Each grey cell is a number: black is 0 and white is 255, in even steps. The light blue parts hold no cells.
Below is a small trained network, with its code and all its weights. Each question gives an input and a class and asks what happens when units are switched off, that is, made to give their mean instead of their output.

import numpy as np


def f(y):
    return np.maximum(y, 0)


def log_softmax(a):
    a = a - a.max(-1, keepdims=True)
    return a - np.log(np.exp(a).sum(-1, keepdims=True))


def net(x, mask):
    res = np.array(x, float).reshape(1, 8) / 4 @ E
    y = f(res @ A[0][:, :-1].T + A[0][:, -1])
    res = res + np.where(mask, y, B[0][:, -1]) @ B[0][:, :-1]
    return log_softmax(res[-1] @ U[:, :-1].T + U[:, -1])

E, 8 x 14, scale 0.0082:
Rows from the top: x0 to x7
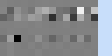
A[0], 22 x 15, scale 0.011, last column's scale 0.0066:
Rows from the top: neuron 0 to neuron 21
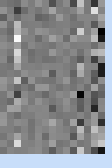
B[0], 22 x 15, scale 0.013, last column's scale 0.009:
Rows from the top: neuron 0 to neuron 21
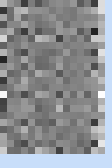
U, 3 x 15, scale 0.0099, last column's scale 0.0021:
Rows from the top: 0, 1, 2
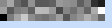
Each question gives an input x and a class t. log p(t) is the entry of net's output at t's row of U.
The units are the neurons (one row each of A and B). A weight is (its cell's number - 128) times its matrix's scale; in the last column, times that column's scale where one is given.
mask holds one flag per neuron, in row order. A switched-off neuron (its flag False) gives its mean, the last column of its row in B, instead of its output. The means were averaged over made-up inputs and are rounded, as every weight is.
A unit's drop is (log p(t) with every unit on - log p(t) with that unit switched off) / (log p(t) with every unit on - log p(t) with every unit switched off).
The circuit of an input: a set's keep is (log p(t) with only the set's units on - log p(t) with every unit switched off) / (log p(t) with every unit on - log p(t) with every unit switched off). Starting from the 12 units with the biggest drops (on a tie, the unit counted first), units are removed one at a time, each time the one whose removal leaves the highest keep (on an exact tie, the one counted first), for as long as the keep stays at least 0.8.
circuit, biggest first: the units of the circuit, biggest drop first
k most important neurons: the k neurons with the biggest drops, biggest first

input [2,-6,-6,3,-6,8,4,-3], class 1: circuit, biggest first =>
neuron 13
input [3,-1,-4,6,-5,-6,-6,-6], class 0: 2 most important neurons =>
neuron 20; neuron 7
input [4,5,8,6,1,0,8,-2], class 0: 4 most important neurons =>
neuron 0; neuron 4; neuron 5; neuron 13
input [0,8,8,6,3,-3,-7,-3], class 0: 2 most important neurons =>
neuron 4; neuron 0
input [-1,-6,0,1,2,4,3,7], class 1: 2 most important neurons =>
neuron 13; neuron 20
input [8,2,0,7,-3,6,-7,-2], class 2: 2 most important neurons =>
neuron 13; neuron 5
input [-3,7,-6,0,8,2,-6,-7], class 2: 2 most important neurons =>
neuron 1; neuron 13
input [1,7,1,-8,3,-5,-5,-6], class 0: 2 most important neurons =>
neuron 4; neuron 20
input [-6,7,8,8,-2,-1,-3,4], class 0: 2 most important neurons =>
neuron 4; neuron 0
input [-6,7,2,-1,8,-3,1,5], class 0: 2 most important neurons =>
neuron 4; neuron 13
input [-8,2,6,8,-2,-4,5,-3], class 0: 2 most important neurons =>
neuron 0; neuron 1
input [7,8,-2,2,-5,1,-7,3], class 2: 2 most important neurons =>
neuron 13; neuron 1
